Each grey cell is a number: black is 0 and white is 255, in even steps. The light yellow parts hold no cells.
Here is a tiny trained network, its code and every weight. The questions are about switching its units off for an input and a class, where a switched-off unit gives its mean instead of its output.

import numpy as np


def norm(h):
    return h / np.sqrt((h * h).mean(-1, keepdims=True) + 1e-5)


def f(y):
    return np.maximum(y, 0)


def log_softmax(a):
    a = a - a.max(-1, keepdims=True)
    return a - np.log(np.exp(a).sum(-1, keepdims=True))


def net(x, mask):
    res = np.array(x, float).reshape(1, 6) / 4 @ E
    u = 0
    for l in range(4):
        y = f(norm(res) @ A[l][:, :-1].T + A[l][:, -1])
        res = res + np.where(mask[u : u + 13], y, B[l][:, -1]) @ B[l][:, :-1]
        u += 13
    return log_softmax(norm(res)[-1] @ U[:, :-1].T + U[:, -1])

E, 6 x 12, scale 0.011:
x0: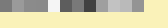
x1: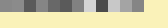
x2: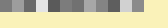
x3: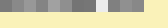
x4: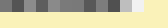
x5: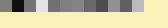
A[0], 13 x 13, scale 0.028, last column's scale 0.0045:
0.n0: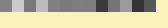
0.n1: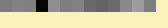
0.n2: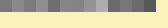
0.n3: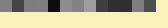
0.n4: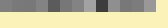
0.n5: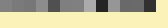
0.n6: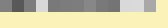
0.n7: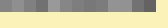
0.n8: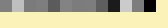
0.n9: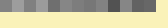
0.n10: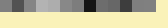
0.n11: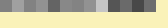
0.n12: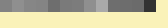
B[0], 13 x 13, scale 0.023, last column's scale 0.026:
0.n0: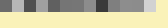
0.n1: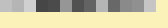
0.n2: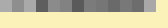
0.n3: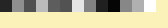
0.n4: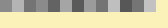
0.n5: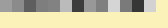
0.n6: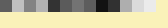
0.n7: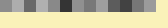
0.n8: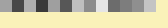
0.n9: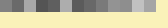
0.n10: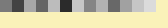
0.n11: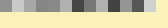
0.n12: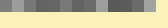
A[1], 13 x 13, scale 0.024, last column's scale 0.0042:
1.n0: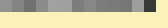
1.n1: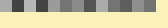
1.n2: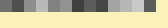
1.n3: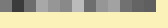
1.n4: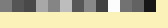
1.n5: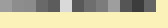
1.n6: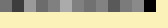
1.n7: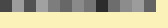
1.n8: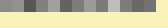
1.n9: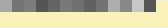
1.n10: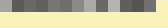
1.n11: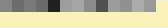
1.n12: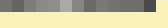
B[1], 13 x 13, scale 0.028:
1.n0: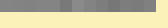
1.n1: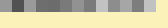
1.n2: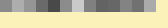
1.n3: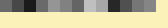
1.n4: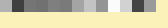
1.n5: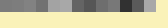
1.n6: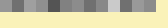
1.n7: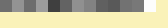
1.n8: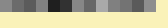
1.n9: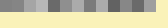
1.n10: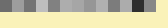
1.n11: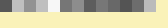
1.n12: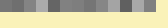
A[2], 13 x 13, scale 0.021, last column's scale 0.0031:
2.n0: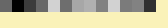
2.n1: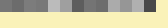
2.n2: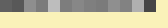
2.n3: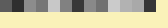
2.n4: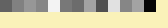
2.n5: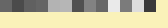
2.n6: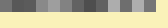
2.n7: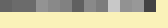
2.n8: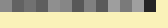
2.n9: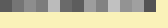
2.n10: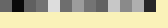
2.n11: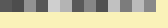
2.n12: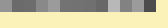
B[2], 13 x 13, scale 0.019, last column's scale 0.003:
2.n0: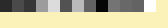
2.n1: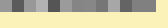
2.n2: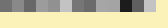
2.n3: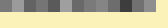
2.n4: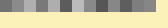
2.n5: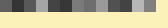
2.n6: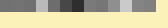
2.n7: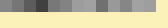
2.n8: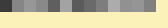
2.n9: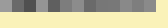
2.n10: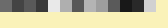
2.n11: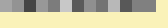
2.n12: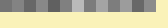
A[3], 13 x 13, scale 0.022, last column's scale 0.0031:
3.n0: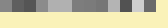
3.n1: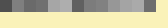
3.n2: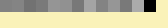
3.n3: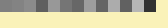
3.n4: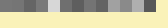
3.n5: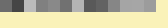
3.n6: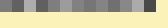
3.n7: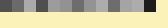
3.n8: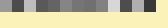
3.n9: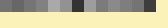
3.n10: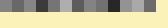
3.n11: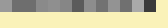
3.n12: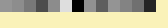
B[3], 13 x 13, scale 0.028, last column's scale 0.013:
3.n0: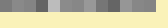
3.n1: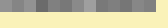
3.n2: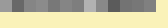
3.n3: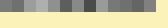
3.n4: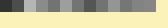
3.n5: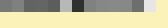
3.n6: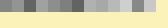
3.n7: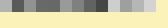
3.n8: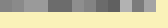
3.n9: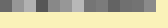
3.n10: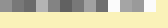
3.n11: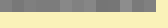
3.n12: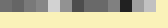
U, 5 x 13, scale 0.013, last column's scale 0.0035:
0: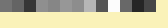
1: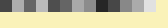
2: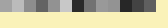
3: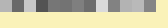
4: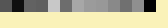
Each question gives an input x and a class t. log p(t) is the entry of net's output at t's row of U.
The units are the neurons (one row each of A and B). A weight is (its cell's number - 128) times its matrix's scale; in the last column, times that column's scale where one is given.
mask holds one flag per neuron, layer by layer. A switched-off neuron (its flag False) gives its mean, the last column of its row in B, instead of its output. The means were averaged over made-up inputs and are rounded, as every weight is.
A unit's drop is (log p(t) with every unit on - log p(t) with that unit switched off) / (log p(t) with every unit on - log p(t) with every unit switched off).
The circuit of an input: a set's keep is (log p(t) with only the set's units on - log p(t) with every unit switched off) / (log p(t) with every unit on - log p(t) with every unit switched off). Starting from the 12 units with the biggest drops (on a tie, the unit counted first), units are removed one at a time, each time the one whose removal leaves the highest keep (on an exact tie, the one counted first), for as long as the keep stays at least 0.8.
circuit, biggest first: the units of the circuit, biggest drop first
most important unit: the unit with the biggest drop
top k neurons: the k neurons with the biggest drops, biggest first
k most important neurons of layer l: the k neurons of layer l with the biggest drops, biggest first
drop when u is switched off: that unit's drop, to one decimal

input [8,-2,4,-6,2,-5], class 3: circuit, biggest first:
[0.n3]
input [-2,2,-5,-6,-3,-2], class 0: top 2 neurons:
[0.n5 0.n6]
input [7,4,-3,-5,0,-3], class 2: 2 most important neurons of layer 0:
[0.n3 0.n10]
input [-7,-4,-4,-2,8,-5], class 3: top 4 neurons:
[0.n1 0.n8 0.n6 0.n0]
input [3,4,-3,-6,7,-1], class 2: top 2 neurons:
[0.n1 0.n3]
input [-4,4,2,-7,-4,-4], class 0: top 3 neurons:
[0.n5 0.n6 0.n4]
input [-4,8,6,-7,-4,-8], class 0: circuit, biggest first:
[0.n5 0.n6]
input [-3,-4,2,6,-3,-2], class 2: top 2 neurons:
[0.n11 0.n10]
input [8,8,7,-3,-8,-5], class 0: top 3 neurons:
[0.n3 0.n6 1.n4]
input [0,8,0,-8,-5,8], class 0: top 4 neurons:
[0.n5 1.n4 0.n4 0.n10]
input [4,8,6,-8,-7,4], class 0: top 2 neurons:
[0.n5 1.n4]
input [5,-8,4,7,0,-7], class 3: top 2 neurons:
[0.n5 0.n4]
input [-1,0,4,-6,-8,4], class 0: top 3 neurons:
[0.n5 1.n4 0.n6]
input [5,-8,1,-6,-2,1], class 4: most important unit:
0.n10
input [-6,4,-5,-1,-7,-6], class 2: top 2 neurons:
[0.n6 0.n5]
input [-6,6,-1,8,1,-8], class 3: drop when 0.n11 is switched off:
-0.1
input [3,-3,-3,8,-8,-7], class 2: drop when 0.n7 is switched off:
0.0
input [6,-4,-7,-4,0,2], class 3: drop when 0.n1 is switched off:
0.2
